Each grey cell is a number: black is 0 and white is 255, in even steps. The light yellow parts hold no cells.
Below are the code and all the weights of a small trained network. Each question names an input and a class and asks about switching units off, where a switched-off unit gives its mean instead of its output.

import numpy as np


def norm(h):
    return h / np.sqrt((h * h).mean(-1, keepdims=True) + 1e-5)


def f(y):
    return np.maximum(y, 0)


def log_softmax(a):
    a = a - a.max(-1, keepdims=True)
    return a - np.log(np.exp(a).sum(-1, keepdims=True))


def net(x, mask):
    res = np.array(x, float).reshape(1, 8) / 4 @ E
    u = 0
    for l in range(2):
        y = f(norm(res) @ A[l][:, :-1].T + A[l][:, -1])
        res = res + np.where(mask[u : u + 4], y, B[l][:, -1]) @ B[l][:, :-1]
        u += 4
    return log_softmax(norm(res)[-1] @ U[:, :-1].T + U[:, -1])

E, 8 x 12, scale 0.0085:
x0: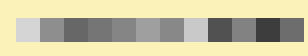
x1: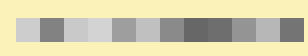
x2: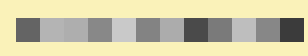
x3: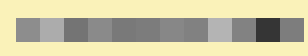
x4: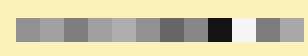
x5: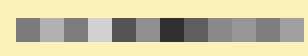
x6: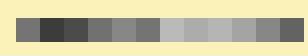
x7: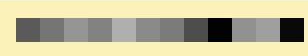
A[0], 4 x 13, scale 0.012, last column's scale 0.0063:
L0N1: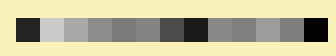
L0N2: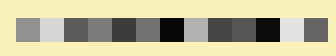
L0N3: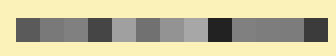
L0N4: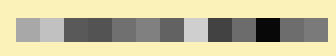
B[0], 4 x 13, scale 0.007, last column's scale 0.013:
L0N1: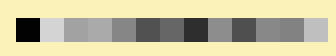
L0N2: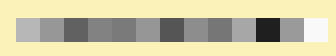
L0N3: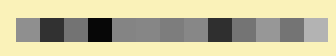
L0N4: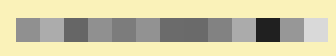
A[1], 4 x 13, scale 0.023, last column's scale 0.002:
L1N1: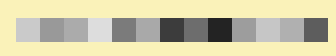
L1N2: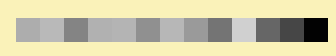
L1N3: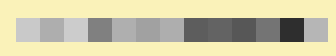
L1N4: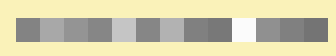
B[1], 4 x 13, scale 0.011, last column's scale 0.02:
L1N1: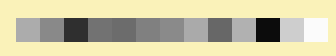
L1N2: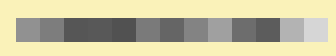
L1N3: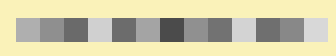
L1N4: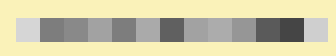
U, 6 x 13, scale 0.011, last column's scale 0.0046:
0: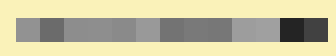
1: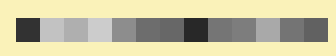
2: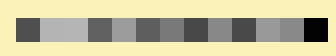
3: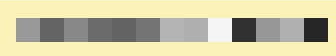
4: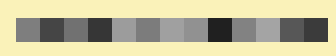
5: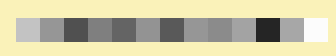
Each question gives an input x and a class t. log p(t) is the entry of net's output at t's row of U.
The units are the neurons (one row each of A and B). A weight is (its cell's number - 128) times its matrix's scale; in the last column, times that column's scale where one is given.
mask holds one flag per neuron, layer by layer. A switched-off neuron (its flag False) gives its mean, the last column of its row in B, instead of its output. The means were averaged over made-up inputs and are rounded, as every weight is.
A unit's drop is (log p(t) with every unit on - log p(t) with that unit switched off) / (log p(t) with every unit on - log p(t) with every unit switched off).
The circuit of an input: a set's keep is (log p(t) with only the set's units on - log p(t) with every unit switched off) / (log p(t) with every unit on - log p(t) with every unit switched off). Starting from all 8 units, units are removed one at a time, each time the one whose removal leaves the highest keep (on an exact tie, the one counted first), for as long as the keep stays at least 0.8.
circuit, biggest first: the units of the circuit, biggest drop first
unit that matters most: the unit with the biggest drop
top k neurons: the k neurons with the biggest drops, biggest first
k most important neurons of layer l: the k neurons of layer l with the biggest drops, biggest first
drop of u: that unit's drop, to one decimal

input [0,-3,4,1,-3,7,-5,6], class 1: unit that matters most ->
L0N1
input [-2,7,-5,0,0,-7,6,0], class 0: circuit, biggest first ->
(L1N1, L0N2, L1N2)
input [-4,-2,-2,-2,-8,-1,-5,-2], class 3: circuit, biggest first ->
(L1N1, L1N3)
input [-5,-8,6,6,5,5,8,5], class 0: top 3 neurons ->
(L1N1, L0N2, L1N4)
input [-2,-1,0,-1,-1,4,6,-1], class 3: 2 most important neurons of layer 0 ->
(L0N2, L0N4)
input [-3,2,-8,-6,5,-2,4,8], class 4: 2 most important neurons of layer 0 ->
(L0N3, L0N2)
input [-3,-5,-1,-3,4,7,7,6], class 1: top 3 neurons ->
(L1N1, L0N2, L0N1)
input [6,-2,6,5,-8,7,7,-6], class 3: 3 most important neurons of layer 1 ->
(L1N1, L1N3, L1N4)
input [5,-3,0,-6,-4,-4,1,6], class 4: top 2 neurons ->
(L0N3, L1N1)
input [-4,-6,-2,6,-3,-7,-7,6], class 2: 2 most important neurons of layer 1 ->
(L1N1, L1N4)
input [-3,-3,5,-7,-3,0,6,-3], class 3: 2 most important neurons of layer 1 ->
(L1N1, L1N3)
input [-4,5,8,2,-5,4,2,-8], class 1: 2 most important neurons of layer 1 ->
(L1N1, L1N2)
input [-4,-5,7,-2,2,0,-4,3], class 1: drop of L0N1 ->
0.3
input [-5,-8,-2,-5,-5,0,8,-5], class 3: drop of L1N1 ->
0.2
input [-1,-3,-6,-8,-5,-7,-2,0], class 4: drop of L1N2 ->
0.1
